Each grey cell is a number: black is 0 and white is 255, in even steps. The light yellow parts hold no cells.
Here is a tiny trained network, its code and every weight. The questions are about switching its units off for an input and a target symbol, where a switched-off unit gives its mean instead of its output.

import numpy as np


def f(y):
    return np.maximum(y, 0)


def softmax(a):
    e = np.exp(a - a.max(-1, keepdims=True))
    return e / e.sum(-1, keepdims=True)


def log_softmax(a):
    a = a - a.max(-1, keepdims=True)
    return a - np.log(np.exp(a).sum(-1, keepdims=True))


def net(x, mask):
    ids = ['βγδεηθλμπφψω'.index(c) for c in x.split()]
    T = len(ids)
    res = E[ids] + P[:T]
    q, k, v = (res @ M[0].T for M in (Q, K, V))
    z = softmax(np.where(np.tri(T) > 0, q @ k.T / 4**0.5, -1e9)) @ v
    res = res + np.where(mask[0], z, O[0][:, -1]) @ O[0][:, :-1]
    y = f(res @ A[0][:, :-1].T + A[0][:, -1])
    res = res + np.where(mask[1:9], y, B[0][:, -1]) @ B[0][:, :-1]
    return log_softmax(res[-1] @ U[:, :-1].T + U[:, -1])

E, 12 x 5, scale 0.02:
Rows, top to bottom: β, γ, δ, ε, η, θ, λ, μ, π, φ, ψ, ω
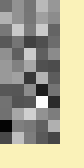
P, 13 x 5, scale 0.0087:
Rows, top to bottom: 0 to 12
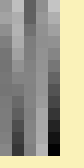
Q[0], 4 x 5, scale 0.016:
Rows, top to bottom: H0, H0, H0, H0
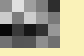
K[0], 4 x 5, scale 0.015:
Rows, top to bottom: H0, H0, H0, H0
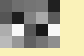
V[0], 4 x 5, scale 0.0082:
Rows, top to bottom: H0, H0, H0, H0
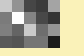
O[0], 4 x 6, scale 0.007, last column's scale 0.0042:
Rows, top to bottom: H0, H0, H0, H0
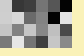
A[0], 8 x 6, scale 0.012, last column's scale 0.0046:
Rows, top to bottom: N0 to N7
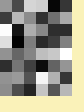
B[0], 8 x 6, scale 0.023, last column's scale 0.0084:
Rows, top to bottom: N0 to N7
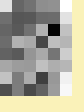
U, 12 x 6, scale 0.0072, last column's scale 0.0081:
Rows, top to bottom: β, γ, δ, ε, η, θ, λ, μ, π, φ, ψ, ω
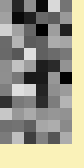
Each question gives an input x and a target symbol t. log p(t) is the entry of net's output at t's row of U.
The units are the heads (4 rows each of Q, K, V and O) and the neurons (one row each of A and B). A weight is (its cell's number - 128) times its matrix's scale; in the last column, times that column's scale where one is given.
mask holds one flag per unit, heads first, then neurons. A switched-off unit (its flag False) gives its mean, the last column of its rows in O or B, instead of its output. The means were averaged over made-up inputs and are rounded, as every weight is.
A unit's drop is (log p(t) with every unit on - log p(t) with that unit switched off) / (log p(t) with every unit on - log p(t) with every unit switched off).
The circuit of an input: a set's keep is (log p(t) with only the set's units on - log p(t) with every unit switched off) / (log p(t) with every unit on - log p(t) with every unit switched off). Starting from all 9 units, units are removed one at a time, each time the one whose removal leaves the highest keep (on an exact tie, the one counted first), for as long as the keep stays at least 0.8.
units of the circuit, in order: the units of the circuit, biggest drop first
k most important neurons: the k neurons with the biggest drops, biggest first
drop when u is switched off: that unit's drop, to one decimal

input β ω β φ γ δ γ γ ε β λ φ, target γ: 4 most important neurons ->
(N1 N6 N3 N0)
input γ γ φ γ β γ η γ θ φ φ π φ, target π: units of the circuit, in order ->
(H0 N1 N0)
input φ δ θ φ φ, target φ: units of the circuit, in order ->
(H0 N0)
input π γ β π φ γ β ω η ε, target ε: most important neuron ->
(N3)
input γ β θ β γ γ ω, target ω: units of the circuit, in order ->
(N6 H0)
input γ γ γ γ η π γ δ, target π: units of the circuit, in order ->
(H0 N0)
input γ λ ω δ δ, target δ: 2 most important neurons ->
(N6 N2)
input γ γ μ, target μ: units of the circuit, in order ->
(N3 H0 N5)
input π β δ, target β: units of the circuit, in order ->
(N6 H0)
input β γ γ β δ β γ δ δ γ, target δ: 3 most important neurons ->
(N2 N4 N1)
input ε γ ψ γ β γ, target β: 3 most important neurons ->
(N2 N6 N5)
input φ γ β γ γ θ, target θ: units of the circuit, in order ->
(N3 H0 N2)
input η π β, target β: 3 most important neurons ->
(N6 N2 N1)
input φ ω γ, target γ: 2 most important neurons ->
(N2 N3)
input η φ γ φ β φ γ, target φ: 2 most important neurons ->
(N1 N7)
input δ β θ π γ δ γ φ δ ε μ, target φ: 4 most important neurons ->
(N5 N3 N0 N2)
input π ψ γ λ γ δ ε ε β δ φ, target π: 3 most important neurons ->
(N0 N1 N6)
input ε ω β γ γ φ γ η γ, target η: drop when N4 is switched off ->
0.3
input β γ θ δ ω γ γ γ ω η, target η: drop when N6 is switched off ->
0.1
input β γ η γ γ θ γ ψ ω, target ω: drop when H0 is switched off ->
0.5
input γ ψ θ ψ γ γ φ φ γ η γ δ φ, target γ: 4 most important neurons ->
(N1 N6 N0 N3)
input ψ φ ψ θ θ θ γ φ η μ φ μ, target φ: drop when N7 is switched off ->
0.2
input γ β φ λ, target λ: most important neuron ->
(N7)
